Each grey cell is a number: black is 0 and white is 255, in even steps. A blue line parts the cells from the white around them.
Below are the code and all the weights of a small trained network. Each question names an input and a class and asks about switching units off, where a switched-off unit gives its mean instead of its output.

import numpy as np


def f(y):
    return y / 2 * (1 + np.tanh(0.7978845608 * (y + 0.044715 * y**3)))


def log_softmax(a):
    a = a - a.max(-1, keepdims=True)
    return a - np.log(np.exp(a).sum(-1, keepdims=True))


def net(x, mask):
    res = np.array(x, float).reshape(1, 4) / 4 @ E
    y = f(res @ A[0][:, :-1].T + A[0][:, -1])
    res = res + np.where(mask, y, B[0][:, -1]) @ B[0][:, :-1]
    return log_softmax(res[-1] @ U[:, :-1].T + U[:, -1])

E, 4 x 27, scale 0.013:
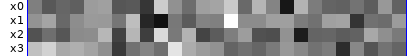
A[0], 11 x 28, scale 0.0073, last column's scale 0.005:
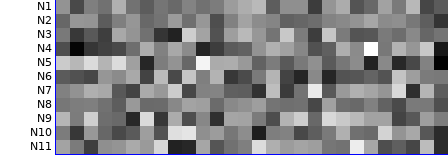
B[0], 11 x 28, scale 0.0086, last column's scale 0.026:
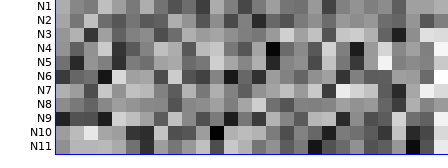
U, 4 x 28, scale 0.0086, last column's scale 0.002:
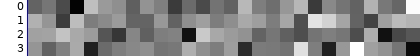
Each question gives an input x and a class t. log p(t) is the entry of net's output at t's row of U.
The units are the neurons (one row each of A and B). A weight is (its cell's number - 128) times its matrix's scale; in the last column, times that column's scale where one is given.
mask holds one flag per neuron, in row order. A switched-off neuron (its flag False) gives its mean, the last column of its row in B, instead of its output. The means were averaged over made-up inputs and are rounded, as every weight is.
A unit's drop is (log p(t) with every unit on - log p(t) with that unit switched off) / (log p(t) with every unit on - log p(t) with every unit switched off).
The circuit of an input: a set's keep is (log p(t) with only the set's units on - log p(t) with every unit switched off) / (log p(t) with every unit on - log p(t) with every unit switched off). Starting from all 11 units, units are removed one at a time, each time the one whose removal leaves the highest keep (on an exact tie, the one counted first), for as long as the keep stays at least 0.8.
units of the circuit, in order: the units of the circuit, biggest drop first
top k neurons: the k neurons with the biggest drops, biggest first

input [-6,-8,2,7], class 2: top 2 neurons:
N10, N4
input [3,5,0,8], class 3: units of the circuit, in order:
N5
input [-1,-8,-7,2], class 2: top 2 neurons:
N10, N6
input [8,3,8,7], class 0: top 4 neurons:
N6, N7, N4, N5
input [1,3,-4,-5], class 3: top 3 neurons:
N4, N6, N10
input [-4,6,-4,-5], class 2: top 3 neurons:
N11, N6, N5
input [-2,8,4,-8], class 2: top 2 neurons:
N11, N5
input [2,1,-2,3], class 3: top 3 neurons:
N6, N7, N5
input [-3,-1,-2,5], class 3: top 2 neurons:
N5, N3
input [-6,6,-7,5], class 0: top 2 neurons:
N9, N10
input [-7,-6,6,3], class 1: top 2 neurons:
N7, N9
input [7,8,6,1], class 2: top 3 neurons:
N11, N7, N9
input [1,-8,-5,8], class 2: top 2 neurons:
N10, N4
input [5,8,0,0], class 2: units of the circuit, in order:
N11
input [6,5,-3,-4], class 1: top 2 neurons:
N3, N10
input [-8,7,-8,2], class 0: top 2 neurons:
N9, N3
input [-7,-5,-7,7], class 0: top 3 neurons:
N9, N4, N3
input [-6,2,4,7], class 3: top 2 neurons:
N5, N3
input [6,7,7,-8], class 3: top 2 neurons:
N4, N9
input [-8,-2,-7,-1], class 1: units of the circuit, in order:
N7
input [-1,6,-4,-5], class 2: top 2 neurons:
N11, N6
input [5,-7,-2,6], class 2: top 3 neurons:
N10, N4, N7
